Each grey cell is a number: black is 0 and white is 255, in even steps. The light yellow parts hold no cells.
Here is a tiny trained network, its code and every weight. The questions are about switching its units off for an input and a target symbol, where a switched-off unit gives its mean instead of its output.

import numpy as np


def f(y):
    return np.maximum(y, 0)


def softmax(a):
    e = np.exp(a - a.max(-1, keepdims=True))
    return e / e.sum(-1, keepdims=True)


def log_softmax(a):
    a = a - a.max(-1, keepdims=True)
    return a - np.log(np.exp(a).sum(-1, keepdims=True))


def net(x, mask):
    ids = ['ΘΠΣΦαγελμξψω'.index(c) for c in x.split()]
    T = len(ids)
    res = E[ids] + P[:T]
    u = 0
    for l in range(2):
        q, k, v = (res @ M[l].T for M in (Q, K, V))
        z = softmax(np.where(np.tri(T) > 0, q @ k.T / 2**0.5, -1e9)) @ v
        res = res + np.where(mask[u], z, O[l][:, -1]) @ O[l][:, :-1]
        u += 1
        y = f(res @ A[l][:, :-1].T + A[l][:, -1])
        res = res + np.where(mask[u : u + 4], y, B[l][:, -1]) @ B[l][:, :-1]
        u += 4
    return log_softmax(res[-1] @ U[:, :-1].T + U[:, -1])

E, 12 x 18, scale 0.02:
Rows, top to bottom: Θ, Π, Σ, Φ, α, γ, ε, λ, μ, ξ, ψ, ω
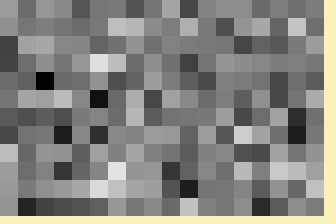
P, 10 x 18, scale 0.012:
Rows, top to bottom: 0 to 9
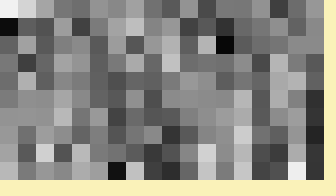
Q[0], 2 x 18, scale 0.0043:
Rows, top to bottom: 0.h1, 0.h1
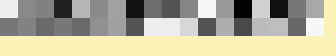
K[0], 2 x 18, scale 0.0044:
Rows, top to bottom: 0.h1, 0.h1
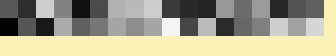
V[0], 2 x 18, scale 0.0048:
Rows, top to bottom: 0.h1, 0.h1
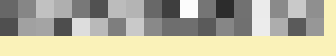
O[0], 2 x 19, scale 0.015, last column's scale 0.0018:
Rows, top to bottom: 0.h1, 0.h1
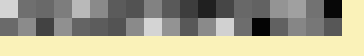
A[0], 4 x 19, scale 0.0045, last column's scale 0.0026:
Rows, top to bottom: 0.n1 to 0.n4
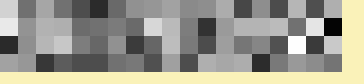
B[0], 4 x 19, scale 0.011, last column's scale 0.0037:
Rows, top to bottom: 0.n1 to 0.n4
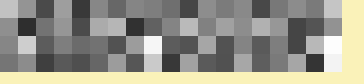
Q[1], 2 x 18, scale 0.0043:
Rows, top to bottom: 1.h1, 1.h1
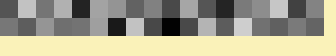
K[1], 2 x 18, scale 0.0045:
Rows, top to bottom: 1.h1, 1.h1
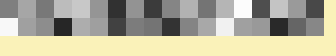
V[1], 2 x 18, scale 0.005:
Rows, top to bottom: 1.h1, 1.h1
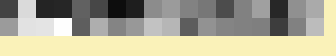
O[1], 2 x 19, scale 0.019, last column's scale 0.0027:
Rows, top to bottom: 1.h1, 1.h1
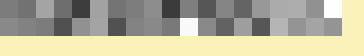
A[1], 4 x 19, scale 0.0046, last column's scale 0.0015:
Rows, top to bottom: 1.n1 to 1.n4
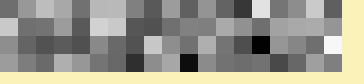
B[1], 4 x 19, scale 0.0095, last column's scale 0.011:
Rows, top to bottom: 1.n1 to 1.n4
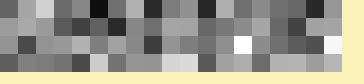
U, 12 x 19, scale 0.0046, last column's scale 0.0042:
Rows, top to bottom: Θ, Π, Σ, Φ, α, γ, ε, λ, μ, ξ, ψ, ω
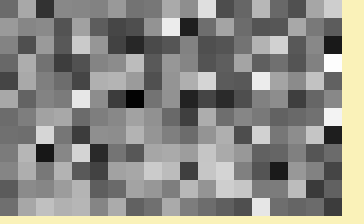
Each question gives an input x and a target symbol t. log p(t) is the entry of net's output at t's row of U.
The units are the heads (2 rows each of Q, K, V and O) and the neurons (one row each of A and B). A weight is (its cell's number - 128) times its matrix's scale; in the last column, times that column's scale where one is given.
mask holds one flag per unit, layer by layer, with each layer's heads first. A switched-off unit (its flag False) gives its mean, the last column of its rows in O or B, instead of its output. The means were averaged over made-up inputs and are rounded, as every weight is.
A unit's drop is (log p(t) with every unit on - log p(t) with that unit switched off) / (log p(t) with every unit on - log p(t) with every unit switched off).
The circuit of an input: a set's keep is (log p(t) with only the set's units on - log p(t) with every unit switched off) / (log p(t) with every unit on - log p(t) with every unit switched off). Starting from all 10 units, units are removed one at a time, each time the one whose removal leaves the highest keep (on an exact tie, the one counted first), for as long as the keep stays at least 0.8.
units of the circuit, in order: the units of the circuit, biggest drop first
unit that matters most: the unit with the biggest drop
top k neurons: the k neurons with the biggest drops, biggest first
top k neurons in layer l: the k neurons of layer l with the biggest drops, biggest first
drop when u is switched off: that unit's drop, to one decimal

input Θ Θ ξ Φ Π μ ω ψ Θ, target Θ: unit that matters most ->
0.h1
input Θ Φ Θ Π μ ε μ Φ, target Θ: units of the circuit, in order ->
(1.h1; 0.h1; 1.n3; 0.n3)
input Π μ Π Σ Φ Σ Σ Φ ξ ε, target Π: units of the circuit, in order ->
(1.h1; 0.h1; 1.n4)
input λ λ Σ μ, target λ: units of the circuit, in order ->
(1.h1; 0.h1; 0.n4)
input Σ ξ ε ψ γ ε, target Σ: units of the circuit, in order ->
(0.h1; 1.h1; 0.n1; 0.n3)
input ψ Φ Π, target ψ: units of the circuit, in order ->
(0.h1; 1.n3; 1.h1)
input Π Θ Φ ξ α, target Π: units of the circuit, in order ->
(1.h1; 0.h1; 1.n4; 0.n2)
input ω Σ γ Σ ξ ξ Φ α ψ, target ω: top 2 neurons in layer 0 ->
(0.n3; 0.n1)
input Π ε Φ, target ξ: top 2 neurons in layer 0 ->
(0.n3; 0.n2)
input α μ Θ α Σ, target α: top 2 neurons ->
(1.n3; 0.n4)
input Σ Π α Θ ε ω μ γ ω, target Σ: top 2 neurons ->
(0.n3; 0.n4)
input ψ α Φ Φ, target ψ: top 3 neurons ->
(1.n3; 0.n3; 1.n2)
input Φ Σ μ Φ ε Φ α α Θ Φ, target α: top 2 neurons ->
(1.n3; 0.n3)
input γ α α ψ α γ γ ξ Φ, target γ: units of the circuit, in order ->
(0.h1)
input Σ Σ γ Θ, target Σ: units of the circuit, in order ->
(1.h1; 0.h1)
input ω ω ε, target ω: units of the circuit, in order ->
(0.h1; 1.h1)
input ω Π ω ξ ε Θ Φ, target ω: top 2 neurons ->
(1.n1; 0.n1)
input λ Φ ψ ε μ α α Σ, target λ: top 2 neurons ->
(0.n4; 1.n3)
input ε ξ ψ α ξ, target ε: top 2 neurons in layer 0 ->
(0.n4; 0.n3)
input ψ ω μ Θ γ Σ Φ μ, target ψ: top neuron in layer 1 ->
(1.n3)
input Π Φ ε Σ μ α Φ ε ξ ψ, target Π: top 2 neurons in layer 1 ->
(1.n4; 1.n3)
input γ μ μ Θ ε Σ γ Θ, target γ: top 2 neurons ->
(0.n2; 1.n4)
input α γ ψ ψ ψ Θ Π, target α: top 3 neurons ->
(1.n3; 0.n4; 1.n1)
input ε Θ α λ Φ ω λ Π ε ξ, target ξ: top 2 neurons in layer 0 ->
(0.n4; 0.n3)
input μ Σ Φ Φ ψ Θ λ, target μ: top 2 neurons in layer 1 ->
(1.n4; 1.n2)
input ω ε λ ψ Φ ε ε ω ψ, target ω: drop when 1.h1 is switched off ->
0.2
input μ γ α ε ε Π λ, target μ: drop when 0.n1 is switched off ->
0.1
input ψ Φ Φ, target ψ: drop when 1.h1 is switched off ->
0.3
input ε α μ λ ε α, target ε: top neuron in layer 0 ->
(0.n4)
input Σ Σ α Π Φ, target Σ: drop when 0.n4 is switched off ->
0.1
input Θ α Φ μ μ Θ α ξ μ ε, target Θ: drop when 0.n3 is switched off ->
0.0
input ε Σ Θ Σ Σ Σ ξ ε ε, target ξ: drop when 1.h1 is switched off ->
0.6
